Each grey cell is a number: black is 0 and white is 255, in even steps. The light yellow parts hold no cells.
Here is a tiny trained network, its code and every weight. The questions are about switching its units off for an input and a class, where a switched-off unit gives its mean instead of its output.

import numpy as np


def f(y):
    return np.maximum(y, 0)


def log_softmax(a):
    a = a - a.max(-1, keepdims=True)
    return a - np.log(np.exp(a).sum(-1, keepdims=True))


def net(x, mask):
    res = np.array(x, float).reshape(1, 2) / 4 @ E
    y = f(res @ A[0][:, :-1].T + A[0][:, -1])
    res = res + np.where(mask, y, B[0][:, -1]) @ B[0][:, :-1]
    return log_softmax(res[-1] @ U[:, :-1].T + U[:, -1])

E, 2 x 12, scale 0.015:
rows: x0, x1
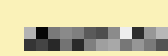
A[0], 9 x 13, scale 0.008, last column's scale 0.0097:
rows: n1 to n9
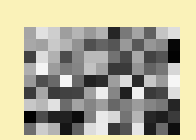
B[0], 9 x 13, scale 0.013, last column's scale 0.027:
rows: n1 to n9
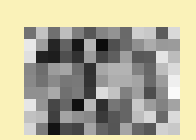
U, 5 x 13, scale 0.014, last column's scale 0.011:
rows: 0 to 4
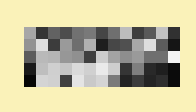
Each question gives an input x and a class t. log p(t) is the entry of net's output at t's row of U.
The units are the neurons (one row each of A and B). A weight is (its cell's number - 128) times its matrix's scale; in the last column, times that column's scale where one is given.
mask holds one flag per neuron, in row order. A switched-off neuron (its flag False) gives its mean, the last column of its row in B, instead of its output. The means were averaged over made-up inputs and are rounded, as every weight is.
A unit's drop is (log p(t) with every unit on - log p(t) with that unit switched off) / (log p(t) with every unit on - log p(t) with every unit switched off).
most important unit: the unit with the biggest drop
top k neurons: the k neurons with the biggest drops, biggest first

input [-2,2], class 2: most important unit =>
n6
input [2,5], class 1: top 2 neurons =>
[n8, n4]
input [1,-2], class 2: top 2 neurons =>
[n8, n3]
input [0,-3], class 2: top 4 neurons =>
[n8, n9, n3, n2]
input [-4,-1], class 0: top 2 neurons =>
[n3, n9]
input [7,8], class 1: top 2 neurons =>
[n8, n6]
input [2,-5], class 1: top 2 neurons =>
[n6, n2]
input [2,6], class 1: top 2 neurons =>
[n8, n4]
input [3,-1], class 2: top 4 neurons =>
[n3, n9, n2, n7]
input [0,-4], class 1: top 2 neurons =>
[n6, n5]
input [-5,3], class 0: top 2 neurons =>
[n3, n9]
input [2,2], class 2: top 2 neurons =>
[n3, n9]
